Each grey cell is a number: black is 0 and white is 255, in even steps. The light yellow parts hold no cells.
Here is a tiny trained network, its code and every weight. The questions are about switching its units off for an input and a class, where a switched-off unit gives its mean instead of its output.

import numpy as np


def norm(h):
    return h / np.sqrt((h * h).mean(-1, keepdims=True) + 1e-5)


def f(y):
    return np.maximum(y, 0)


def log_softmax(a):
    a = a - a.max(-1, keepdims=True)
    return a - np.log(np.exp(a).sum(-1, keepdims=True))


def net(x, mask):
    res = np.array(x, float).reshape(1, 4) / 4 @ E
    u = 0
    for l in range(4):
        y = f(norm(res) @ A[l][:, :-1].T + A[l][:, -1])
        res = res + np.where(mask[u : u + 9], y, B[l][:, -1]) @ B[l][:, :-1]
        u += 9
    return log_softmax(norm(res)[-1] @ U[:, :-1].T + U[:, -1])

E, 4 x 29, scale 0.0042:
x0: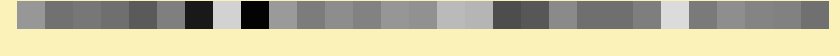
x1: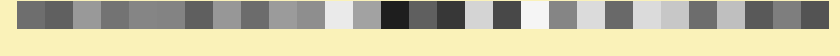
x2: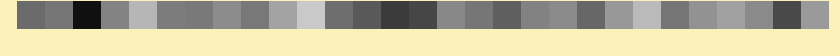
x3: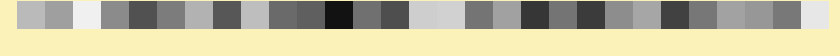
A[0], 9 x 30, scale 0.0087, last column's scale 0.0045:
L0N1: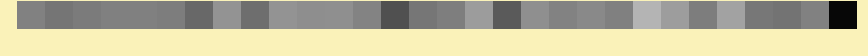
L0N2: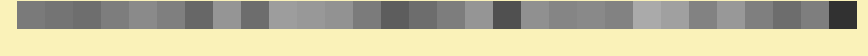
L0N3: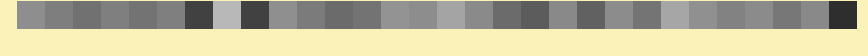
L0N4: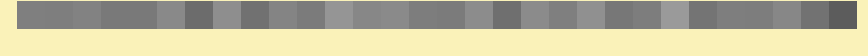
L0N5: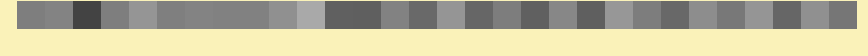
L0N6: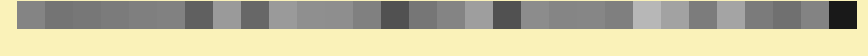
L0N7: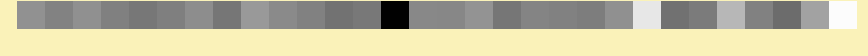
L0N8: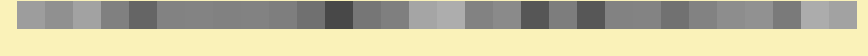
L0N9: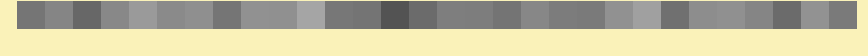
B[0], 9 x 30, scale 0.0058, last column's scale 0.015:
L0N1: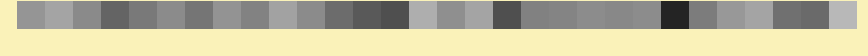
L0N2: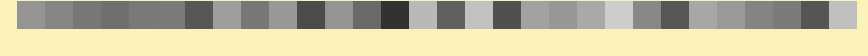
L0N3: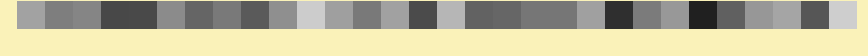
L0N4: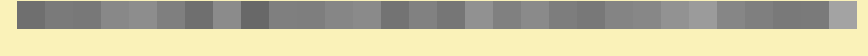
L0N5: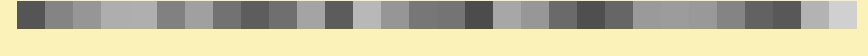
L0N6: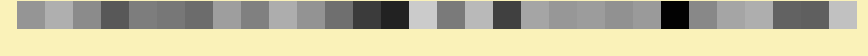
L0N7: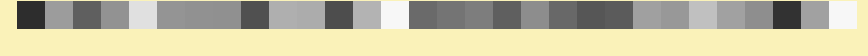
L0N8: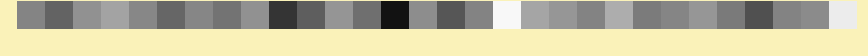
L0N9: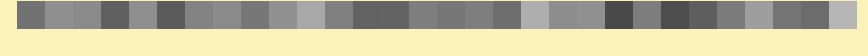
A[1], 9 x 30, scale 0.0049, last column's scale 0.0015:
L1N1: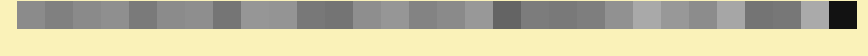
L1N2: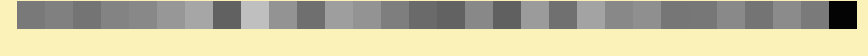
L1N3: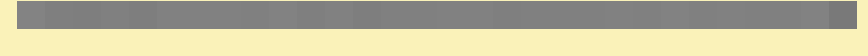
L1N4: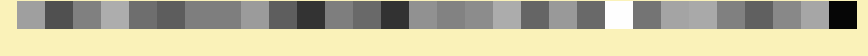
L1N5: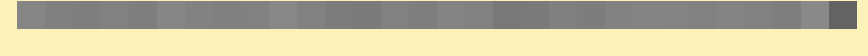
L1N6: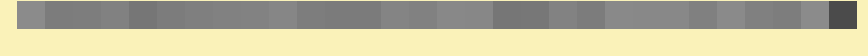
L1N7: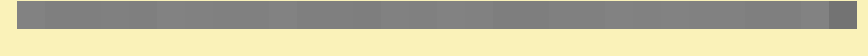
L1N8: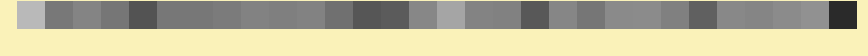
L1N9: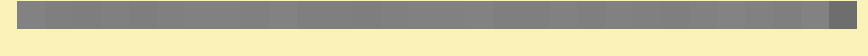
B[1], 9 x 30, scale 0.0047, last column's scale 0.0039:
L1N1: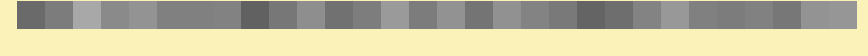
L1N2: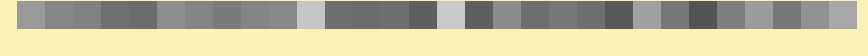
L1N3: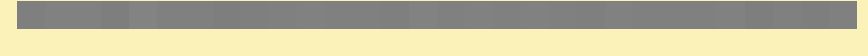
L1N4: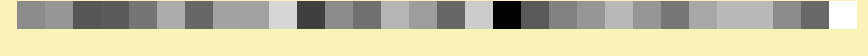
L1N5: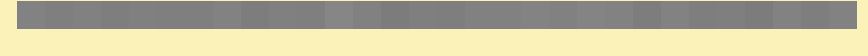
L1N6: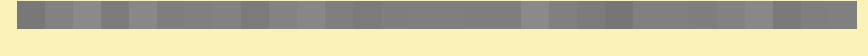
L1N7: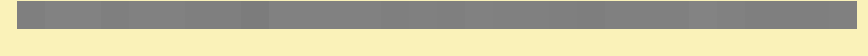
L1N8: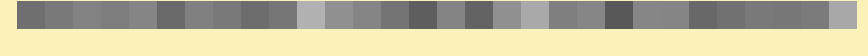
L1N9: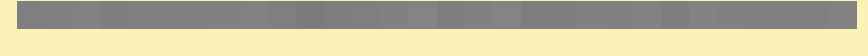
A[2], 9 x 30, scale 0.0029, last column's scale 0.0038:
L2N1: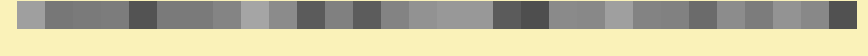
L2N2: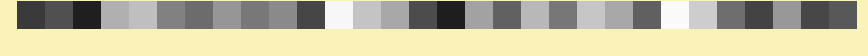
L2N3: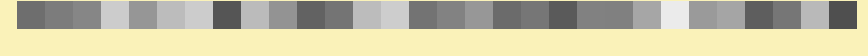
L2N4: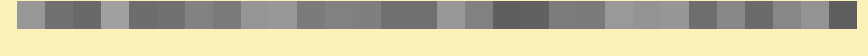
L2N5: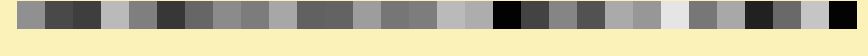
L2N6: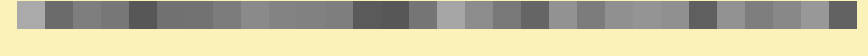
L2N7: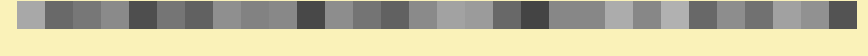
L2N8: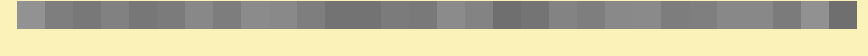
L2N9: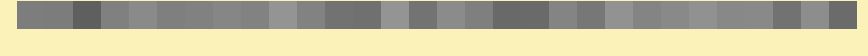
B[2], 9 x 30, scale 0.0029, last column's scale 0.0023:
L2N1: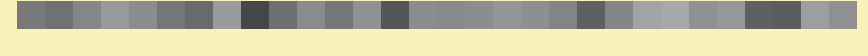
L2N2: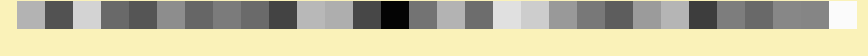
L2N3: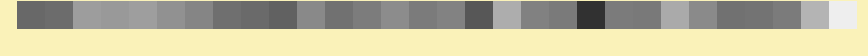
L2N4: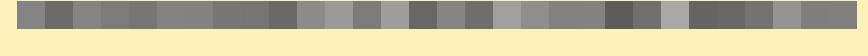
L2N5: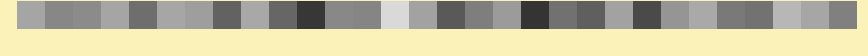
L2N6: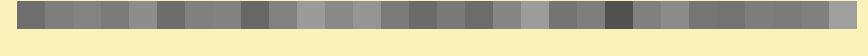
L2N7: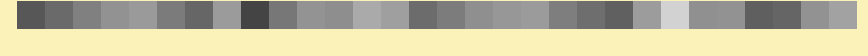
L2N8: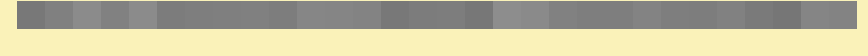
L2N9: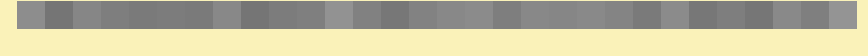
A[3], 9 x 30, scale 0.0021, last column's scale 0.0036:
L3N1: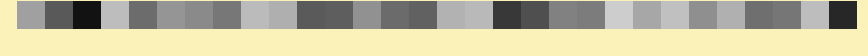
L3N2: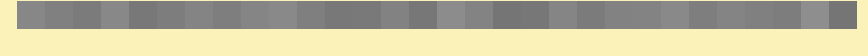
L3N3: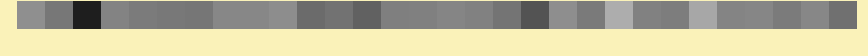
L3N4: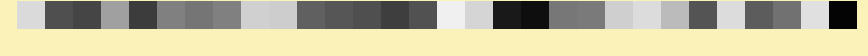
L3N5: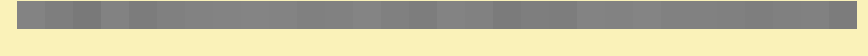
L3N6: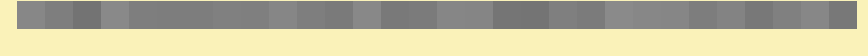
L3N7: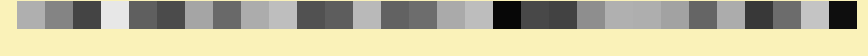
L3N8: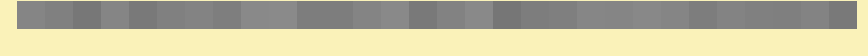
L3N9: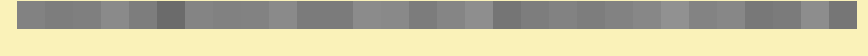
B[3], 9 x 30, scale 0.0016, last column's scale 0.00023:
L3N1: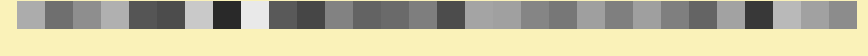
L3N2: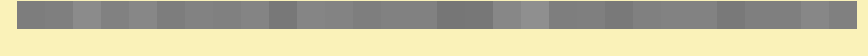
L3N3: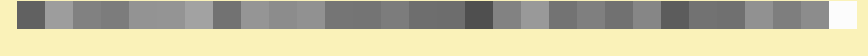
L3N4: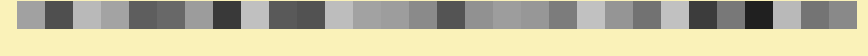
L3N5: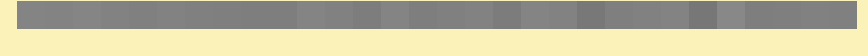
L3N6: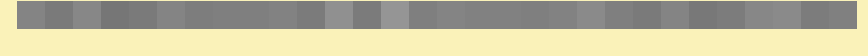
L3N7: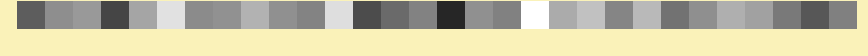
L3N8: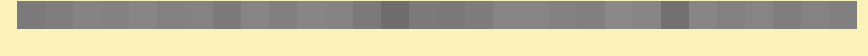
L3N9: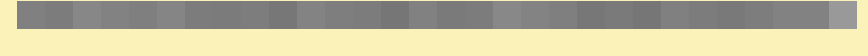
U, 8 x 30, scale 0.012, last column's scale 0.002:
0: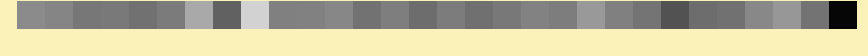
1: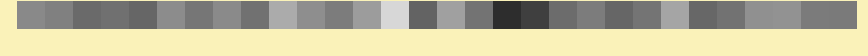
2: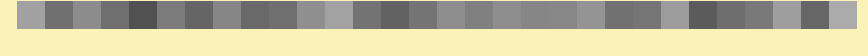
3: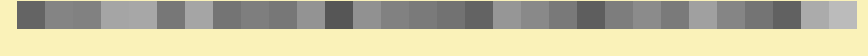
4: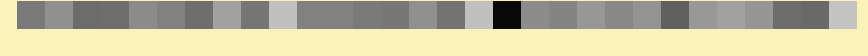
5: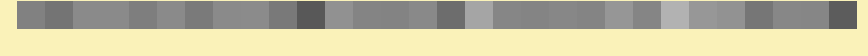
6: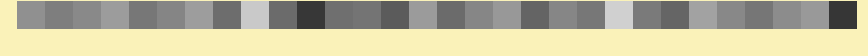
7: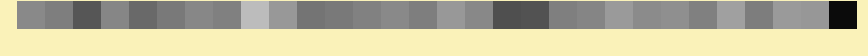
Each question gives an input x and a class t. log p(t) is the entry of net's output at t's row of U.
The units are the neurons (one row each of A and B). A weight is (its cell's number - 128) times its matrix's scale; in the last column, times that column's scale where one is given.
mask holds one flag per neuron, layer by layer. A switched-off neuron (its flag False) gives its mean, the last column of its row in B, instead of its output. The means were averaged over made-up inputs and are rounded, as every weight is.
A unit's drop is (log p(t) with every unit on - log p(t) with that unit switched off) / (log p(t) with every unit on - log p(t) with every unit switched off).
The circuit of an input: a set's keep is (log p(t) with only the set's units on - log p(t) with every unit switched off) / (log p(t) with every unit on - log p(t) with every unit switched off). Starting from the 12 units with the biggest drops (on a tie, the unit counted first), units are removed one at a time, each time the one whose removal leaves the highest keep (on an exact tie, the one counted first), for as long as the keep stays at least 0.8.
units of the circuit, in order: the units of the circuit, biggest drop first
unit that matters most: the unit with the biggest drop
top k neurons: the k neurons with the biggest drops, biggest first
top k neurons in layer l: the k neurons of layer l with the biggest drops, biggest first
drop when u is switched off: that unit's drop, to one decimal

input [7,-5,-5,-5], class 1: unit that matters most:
L0N8
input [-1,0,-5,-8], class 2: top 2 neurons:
L0N7, L2N2
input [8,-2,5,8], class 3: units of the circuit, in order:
L0N8, L0N7
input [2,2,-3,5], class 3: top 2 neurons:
L0N7, L0N2
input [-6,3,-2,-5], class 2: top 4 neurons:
L0N7, L0N6, L0N1, L2N2
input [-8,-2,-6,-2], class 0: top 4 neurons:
L0N7, L0N8, L0N5, L0N2
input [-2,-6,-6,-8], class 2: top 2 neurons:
L0N7, L2N2
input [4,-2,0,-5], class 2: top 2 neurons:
L0N7, L0N3
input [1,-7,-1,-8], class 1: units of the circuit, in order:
L0N8, L0N2
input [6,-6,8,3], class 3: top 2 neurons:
L0N5, L0N8
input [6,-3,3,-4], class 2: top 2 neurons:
L0N3, L0N7
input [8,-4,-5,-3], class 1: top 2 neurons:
L0N3, L0N8
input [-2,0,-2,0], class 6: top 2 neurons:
L0N3, L0N7
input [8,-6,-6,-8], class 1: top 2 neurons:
L0N8, L0N3
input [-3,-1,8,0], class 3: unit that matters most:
L0N5
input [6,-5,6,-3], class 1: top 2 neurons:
L0N3, L0N8
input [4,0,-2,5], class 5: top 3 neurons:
L0N8, L0N5, L1N4
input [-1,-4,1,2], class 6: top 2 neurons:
L0N8, L0N7
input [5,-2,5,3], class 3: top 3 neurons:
L0N5, L0N8, L0N7
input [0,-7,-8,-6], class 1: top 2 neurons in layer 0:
L0N8, L0N2
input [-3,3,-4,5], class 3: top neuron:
L0N7
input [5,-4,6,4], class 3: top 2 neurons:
L0N8, L0N5
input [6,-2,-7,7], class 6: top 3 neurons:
L0N8, L1N4, L0N9
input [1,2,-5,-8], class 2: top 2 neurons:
L2N2, L0N7
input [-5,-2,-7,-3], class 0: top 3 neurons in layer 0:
L0N7, L0N8, L0N5
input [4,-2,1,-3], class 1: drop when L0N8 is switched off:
0.5
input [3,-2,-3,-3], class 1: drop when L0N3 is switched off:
0.2
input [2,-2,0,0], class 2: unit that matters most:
L0N3
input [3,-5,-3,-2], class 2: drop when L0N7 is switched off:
0.3
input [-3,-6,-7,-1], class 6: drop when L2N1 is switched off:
0.0
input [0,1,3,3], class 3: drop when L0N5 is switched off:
0.1
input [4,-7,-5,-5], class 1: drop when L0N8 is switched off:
0.4
